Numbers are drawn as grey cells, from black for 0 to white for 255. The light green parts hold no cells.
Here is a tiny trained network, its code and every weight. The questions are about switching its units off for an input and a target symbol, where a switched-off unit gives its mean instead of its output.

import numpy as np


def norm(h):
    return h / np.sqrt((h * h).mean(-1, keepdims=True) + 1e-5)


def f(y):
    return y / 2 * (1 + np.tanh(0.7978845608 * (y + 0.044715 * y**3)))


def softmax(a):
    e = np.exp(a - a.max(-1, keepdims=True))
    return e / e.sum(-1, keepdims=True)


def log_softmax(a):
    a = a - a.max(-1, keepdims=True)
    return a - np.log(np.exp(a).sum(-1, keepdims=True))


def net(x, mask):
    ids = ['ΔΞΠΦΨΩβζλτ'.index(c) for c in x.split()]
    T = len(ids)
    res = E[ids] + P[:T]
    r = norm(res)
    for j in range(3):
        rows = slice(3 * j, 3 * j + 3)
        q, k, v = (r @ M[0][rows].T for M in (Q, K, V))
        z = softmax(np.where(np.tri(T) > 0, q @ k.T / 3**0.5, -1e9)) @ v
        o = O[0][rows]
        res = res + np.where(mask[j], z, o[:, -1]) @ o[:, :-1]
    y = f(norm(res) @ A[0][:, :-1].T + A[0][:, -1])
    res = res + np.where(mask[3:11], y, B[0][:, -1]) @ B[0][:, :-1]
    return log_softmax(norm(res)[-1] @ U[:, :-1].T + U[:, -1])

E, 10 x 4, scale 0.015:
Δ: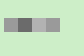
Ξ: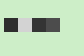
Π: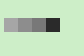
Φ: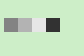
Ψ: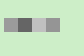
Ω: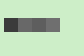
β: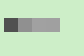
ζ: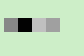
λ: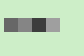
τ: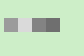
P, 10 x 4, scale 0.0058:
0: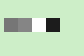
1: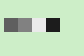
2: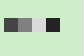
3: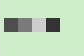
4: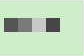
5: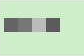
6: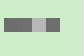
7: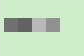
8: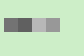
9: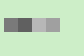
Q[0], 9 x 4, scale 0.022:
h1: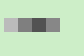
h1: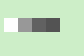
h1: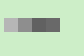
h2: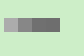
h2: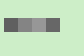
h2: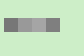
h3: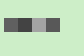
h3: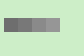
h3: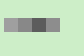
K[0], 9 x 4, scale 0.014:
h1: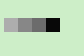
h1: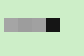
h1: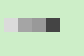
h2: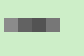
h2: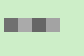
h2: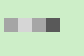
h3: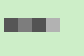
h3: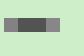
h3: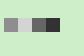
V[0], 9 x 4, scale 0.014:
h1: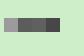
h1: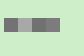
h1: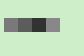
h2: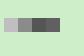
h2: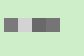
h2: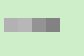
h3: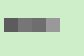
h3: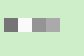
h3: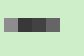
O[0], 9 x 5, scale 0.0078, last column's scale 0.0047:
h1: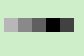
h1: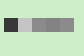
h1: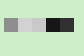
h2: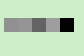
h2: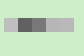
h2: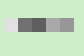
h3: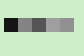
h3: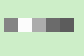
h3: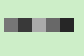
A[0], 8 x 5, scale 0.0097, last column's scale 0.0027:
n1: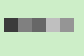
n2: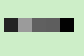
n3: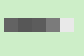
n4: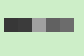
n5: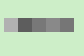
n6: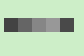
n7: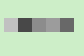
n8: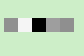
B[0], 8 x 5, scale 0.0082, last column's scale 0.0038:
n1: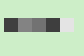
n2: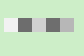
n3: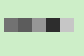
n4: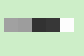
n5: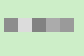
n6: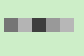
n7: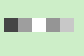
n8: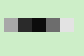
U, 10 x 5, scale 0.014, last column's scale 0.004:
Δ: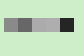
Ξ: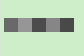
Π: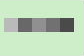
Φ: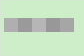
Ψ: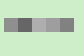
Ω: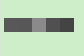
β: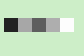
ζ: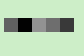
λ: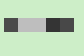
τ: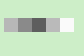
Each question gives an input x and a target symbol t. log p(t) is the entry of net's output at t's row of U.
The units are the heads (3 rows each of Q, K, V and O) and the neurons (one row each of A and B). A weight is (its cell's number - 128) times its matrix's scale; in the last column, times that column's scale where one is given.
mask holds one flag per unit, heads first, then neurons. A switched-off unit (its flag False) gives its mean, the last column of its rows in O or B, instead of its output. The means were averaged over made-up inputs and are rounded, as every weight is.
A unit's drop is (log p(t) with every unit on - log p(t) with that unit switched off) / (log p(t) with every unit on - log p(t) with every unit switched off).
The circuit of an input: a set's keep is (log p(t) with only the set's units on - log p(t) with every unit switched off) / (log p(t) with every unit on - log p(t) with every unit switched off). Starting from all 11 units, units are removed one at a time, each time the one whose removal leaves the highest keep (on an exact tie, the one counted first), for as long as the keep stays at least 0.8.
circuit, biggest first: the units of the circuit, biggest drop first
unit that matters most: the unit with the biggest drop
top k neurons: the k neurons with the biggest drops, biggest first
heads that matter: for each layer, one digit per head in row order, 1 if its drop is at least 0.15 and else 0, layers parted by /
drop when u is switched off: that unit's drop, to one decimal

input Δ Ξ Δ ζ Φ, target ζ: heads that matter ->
001
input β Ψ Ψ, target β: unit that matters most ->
h1
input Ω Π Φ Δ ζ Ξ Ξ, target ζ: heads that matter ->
000
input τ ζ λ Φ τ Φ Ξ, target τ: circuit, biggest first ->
h2; n8
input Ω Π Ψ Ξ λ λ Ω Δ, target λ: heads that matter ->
100
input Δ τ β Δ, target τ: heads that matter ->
011
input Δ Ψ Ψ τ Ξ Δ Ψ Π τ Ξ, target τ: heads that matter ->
011
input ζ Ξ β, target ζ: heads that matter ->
001
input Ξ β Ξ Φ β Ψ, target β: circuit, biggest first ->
h1; h3
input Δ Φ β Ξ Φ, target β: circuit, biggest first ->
h1; n2
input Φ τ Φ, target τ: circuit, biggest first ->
h2; h1
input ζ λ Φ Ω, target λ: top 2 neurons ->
n8; n2
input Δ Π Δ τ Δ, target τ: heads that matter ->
110
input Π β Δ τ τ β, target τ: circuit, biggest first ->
h2
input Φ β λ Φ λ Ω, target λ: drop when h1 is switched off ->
0.4
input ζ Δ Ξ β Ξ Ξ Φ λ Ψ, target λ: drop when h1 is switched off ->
0.5
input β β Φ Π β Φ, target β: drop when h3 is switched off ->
0.0
